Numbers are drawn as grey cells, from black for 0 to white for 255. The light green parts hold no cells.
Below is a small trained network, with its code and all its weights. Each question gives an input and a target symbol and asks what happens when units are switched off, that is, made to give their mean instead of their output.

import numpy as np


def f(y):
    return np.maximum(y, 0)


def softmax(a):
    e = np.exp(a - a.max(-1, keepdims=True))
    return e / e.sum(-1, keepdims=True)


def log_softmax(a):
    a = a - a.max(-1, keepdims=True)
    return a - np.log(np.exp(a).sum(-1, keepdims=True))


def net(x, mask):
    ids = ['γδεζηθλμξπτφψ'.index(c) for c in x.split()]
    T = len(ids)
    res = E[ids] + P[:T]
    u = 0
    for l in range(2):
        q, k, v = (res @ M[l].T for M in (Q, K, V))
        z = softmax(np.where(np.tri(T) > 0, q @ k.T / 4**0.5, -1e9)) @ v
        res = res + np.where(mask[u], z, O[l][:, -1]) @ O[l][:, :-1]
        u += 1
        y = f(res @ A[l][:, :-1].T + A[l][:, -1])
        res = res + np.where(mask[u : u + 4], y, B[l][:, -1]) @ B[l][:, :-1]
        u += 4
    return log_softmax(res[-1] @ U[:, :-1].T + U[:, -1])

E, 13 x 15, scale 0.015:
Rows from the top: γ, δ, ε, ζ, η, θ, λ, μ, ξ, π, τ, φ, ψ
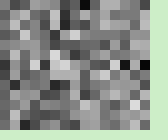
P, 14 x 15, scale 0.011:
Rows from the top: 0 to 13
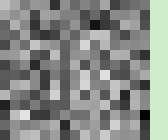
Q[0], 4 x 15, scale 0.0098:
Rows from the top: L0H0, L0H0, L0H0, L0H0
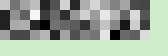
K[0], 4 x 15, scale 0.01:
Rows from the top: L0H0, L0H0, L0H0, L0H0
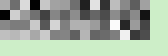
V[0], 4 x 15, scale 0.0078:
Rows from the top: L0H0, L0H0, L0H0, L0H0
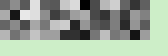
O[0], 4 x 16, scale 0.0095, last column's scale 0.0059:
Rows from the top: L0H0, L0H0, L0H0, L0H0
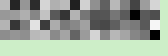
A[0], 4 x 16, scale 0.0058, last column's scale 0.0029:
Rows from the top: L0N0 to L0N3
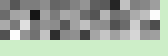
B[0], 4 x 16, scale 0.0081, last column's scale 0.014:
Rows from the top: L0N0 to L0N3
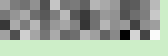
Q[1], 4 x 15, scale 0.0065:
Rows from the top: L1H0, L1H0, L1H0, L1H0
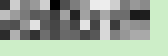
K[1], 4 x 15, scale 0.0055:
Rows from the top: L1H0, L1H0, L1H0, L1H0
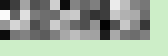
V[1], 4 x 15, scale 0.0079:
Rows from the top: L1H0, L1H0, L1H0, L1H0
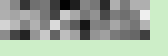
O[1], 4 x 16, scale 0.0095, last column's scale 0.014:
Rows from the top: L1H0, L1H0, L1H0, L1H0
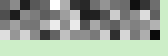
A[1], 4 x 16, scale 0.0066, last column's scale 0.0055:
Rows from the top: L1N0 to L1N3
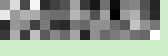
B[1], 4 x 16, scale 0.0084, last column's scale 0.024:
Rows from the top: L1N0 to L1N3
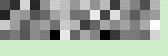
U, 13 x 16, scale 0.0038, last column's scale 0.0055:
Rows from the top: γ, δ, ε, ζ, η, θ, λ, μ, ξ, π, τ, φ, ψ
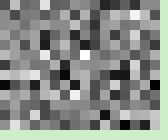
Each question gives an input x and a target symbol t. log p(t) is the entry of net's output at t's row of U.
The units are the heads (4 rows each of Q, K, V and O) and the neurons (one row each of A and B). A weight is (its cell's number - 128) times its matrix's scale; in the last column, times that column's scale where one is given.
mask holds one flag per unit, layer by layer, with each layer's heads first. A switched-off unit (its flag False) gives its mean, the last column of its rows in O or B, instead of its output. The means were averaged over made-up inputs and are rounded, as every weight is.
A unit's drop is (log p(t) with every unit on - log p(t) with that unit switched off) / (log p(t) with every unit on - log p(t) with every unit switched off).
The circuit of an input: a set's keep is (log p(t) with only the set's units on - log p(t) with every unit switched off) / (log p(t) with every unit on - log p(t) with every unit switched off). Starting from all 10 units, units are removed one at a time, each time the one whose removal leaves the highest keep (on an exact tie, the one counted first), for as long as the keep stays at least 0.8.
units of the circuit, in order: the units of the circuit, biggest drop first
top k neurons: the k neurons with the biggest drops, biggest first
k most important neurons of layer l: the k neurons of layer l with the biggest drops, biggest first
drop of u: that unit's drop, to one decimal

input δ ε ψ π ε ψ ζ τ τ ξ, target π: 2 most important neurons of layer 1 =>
[L1N0; L1N2]
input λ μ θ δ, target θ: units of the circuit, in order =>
[L0H0]
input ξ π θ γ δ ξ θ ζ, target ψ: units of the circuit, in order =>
[L0H0; L1H0; L0N1]
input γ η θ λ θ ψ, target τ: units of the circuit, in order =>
[L1N1; L1H0; L0H0; L1N3]
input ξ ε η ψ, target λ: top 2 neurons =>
[L0N3; L1N2]
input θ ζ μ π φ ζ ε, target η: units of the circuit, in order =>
[L0H0; L1N2; L0N1]
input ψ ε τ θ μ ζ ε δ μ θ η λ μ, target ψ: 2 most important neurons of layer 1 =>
[L1N3; L1N2]
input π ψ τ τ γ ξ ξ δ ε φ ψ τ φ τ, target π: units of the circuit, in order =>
[L1N0; L0H0]
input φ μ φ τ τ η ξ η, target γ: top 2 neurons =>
[L0N3; L1N3]
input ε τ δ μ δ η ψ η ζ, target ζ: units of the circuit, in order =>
[L0H0; L1N3; L1N0]
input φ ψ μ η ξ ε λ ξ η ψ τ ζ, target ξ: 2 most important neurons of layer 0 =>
[L0N3; L0N2]
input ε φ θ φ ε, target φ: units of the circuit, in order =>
[L0H0; L1N3; L1H0]
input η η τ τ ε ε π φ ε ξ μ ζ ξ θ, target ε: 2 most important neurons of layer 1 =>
[L1N2; L1N3]
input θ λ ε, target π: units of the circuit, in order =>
[L1H0]
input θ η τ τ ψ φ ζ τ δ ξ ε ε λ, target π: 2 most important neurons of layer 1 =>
[L1N3; L1N1]
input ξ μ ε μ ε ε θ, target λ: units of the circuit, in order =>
[L0H0; L0N3; L1H0]
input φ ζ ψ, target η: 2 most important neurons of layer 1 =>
[L1N2; L1N0]
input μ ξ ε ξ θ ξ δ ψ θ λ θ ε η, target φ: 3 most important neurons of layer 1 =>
[L1N1; L1N0; L1N2]
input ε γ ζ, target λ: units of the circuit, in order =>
[L0H0; L0N3; L1N3]
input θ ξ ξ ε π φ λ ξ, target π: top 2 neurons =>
[L1N3; L0N0]
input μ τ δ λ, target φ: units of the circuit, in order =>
[L1H0; L1N1]
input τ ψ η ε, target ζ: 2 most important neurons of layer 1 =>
[L1N3; L1N0]
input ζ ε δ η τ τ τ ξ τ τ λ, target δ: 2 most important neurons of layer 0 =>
[L0N3; L0N1]
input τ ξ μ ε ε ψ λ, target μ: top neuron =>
[L0N2]
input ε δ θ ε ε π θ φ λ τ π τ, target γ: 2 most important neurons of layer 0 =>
[L0N3; L0N2]
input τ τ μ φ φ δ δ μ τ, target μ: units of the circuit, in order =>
[L0H0; L0N3; L1N3]
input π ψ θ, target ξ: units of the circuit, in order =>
[L0H0]
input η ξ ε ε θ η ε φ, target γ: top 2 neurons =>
[L1N3; L0N3]
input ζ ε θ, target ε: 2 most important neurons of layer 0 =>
[L0N1; L0N3]
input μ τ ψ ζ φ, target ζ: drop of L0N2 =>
0.0
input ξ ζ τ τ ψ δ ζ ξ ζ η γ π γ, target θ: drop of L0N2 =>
0.0
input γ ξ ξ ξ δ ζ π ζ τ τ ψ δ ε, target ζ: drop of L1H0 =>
0.2
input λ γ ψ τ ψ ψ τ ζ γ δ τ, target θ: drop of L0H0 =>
0.8
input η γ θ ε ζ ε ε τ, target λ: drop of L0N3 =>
0.6
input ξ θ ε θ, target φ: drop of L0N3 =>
0.1
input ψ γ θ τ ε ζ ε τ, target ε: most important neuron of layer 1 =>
[L1N2]
